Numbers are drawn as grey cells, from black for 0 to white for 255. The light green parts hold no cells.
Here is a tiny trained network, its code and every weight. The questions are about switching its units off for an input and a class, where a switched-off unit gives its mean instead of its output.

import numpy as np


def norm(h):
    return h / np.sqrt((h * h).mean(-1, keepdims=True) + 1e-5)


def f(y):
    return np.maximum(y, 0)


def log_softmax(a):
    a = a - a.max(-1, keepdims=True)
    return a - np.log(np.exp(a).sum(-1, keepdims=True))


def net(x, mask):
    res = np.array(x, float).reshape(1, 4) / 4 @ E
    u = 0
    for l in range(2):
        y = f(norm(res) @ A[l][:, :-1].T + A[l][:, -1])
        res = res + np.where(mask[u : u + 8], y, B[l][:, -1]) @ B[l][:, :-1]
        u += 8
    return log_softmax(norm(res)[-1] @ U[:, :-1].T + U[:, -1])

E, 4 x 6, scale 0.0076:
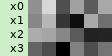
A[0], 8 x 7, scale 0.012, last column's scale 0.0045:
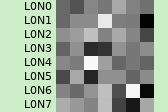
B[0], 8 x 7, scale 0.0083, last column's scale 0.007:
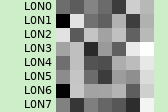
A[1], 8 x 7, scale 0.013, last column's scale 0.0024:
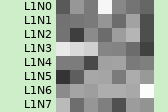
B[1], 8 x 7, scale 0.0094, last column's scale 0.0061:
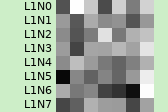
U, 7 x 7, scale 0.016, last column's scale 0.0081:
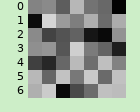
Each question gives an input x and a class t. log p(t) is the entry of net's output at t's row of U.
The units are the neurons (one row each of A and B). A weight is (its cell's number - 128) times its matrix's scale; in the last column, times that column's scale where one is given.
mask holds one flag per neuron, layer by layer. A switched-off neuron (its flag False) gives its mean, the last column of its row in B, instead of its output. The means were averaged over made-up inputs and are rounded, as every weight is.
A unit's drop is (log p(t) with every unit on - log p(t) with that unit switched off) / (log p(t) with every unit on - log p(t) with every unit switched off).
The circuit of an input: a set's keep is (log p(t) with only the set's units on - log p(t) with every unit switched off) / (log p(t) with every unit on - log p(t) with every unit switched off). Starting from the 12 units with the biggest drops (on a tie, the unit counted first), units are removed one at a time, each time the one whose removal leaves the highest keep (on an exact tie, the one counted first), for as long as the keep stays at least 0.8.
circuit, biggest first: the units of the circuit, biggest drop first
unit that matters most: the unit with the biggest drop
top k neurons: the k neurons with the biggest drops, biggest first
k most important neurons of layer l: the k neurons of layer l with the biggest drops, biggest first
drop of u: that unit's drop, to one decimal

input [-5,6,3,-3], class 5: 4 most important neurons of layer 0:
(L0N4, L0N1, L0N5, L0N6)
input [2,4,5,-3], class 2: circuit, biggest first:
(L0N7, L1N0)
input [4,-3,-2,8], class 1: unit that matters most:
L0N6
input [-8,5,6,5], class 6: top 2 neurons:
(L0N3, L1N6)
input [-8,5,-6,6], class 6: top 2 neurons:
(L0N3, L0N5)
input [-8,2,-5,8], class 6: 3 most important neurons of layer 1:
(L1N3, L1N4, L1N7)
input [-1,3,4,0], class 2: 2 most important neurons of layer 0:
(L0N7, L0N4)
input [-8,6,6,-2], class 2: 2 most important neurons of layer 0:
(L0N4, L0N2)
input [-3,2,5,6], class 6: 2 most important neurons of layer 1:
(L1N6, L1N1)
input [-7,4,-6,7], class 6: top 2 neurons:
(L0N3, L0N5)
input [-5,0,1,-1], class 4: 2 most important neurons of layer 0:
(L0N0, L0N5)
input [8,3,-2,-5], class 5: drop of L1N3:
0.2
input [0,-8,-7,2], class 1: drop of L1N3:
0.0
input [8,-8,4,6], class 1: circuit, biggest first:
(L1N0)
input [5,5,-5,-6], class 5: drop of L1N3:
0.1
